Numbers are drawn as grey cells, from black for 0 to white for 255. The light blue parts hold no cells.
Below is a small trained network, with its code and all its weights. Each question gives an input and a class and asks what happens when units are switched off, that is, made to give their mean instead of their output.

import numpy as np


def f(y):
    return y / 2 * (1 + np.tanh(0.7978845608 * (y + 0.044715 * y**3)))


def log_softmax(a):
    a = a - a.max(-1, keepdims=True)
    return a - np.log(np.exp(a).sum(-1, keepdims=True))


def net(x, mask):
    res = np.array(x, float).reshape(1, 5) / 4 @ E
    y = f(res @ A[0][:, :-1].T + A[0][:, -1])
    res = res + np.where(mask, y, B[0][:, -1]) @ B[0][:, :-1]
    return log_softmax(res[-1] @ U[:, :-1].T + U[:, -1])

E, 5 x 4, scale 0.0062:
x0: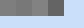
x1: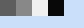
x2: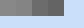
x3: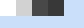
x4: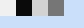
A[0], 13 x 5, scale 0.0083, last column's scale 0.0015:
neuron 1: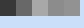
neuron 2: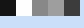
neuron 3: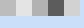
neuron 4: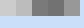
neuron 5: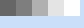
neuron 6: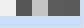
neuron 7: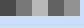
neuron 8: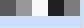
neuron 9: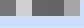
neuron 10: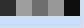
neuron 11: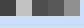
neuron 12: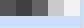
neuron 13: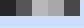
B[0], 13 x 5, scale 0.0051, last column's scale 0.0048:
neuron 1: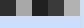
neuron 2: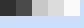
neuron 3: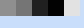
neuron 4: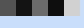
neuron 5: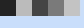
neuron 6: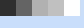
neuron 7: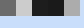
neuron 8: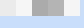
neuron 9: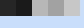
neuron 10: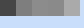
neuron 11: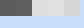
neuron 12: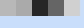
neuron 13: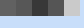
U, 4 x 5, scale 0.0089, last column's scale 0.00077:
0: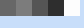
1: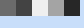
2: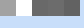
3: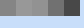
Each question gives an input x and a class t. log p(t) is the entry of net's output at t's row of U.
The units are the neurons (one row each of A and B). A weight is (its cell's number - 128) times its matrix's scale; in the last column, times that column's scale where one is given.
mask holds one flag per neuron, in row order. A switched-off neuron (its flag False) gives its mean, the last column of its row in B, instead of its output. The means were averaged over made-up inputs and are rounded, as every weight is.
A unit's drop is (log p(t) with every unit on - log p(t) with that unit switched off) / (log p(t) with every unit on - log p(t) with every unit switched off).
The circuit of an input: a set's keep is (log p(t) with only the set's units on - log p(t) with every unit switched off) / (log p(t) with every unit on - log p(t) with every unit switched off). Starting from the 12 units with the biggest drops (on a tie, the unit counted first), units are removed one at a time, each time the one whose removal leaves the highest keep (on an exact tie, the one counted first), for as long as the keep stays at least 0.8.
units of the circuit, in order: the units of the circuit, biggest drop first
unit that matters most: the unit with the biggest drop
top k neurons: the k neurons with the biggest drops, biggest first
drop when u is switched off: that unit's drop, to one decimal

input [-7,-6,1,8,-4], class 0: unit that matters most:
neuron 4
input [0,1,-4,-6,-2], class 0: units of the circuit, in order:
neuron 13; neuron 1
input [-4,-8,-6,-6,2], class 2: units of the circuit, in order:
neuron 12; neuron 5
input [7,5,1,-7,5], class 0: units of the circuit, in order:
neuron 7; neuron 1
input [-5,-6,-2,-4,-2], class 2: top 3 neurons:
neuron 12; neuron 4; neuron 9
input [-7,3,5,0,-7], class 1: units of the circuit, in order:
neuron 2; neuron 11
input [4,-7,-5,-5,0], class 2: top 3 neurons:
neuron 12; neuron 4; neuron 9
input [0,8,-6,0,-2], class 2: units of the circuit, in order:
neuron 8; neuron 7
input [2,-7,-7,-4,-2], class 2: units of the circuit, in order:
neuron 12; neuron 4
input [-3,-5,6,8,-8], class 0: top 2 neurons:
neuron 4; neuron 3
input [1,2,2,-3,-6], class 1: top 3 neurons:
neuron 2; neuron 11; neuron 3
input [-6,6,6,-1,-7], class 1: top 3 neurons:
neuron 2; neuron 11; neuron 9
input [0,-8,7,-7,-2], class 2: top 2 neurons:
neuron 12; neuron 4
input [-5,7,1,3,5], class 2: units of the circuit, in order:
neuron 8
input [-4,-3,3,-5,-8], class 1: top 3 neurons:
neuron 2; neuron 11; neuron 3
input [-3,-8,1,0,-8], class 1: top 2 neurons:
neuron 2; neuron 11
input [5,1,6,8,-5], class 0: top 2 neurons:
neuron 3; neuron 4
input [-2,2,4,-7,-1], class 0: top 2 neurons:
neuron 13; neuron 1
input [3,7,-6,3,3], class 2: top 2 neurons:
neuron 8; neuron 2
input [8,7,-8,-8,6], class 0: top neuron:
neuron 7
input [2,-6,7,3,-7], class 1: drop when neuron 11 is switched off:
0.2
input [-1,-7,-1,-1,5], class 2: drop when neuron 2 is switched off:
0.3
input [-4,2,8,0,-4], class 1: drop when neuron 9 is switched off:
0.1
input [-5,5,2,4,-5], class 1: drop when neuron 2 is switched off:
0.3
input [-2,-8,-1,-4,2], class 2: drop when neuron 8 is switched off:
-0.1
